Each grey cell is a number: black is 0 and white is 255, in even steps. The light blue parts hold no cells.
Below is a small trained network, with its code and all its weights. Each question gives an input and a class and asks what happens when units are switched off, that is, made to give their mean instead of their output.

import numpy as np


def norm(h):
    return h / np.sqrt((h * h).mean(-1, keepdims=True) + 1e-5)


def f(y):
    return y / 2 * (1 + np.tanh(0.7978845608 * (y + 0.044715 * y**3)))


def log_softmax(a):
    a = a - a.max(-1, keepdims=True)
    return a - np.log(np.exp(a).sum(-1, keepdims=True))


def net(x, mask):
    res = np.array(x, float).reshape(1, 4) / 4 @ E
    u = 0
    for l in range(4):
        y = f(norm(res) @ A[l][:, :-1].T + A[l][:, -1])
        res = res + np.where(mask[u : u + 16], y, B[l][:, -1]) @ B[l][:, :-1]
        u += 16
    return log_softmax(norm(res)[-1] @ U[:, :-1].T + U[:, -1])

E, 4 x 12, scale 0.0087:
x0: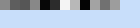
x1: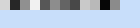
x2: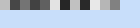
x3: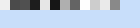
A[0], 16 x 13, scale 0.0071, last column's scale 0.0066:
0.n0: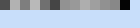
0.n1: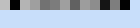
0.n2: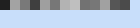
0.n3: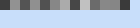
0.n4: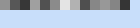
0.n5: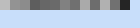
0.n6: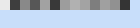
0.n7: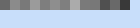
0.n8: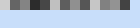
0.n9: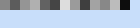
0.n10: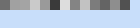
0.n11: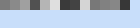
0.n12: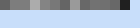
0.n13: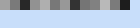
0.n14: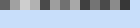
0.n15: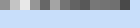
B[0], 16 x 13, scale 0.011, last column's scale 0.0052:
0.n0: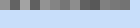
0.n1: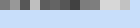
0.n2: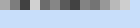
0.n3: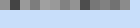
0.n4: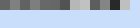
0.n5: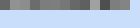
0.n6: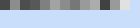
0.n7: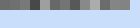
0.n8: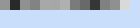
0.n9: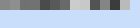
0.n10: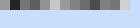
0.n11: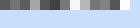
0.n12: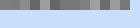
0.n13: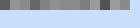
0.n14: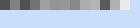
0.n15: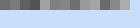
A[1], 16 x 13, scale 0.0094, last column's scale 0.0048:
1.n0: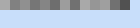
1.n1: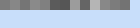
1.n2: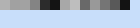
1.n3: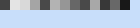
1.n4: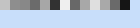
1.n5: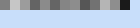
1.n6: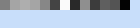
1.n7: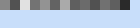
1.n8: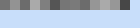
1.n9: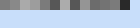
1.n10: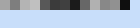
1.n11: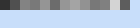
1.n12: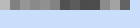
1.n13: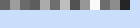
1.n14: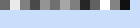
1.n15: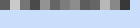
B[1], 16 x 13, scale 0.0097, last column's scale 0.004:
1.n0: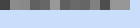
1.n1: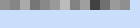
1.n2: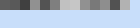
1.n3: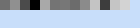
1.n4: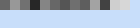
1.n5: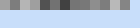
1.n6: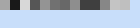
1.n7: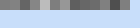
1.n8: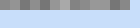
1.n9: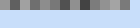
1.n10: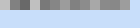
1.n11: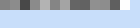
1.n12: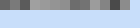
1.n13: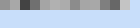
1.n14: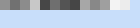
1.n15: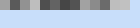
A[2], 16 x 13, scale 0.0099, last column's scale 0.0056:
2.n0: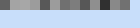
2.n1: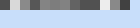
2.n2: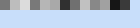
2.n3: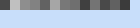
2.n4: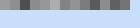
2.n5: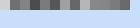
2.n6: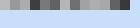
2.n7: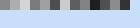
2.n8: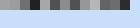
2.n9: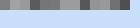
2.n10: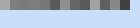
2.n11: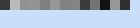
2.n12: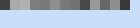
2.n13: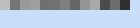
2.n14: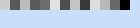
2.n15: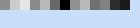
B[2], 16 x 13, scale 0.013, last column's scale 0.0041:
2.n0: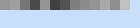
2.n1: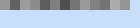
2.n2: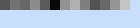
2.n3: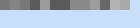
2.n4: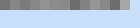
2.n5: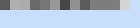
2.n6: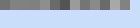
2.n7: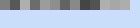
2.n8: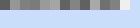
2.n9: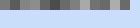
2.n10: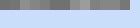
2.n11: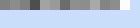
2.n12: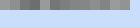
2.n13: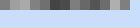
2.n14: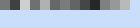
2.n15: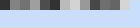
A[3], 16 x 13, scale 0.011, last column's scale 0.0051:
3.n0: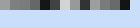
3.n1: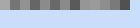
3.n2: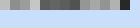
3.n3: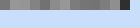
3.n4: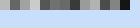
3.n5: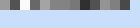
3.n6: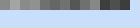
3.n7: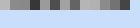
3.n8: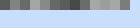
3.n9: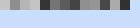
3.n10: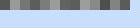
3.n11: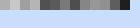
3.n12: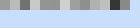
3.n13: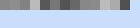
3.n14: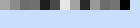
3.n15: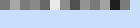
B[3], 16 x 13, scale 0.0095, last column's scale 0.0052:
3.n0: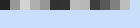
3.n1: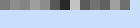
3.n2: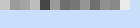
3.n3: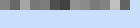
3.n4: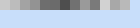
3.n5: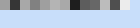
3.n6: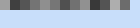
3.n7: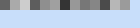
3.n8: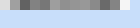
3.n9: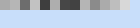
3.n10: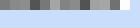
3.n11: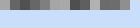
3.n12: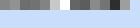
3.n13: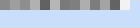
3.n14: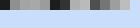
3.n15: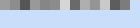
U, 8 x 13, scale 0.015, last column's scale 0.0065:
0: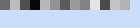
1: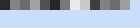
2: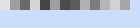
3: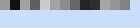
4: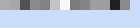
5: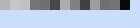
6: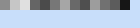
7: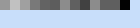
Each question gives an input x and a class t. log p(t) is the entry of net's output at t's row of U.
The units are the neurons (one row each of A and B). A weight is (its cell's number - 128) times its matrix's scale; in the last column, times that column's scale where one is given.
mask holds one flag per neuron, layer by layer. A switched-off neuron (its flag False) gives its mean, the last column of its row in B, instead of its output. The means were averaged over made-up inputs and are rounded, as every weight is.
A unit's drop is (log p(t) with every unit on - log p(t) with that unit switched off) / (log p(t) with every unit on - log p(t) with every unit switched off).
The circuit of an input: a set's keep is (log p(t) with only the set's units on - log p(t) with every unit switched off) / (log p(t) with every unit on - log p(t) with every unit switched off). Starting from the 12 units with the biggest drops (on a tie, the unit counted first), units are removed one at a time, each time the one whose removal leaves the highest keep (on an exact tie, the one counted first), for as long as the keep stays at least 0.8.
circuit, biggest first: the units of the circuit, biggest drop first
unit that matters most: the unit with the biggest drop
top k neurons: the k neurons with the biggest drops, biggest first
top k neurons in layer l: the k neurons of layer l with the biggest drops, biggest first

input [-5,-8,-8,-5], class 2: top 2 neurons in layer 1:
(1.n14 1.n15)
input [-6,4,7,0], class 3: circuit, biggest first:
(2.n14)
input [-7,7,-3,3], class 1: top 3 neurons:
(0.n11 2.n15 0.n2)
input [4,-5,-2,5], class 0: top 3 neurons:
(0.n6 0.n1 1.n4)
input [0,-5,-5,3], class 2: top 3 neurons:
(1.n14 0.n8 0.n2)
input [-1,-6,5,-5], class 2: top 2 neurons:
(1.n14 0.n6)
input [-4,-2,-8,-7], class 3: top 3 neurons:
(1.n6 2.n7 0.n6)
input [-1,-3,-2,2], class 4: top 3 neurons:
(0.n2 1.n12 1.n4)
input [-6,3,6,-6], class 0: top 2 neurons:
(0.n14 0.n4)
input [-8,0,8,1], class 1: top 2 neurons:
(0.n11 2.n15)
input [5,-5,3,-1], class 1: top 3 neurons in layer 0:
(0.n4 0.n9 0.n1)
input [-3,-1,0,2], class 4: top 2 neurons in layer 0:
(0.n11 0.n4)
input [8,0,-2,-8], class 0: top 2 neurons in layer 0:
(0.n14 0.n11)
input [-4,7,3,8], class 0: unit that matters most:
0.n6
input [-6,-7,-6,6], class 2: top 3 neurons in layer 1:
(1.n14 1.n15 1.n3)
